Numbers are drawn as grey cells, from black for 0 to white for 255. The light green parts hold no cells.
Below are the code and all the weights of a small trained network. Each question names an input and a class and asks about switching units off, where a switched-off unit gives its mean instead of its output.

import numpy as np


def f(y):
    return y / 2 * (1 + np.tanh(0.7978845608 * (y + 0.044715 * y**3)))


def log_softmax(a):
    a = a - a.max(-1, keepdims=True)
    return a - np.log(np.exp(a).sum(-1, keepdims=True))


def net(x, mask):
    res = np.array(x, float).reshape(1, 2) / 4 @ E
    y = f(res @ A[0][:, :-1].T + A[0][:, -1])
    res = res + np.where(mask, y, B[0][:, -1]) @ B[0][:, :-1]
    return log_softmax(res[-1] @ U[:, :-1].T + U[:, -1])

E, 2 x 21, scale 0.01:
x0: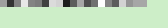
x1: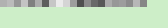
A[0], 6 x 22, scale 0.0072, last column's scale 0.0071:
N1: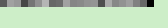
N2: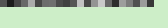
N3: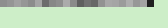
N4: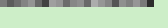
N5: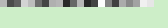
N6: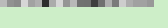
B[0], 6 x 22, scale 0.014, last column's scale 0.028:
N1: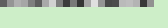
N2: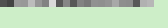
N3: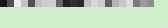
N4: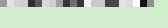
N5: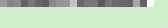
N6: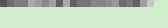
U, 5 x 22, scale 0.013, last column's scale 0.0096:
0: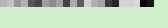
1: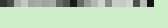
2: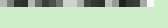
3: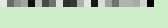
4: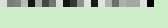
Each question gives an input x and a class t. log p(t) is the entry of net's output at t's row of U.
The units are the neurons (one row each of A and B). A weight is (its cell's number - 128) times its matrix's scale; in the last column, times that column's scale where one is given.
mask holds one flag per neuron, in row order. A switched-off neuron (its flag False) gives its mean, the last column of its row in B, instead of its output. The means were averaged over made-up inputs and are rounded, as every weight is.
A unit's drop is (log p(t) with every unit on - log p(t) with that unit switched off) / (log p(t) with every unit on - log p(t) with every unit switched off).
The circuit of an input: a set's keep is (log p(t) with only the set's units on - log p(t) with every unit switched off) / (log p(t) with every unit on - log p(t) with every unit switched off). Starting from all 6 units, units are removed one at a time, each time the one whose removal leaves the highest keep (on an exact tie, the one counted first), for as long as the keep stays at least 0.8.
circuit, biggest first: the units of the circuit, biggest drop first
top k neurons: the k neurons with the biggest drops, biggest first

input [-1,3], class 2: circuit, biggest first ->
(N4)
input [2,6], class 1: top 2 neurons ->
(N3 N6)
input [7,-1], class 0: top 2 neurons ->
(N4 N5)
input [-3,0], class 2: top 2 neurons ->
(N4 N3)
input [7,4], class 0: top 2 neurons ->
(N5 N4)
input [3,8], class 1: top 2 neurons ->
(N3 N6)
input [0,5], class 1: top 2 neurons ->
(N5 N3)
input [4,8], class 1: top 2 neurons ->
(N6 N3)
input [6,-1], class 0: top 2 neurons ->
(N4 N5)
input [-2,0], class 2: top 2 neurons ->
(N4 N3)
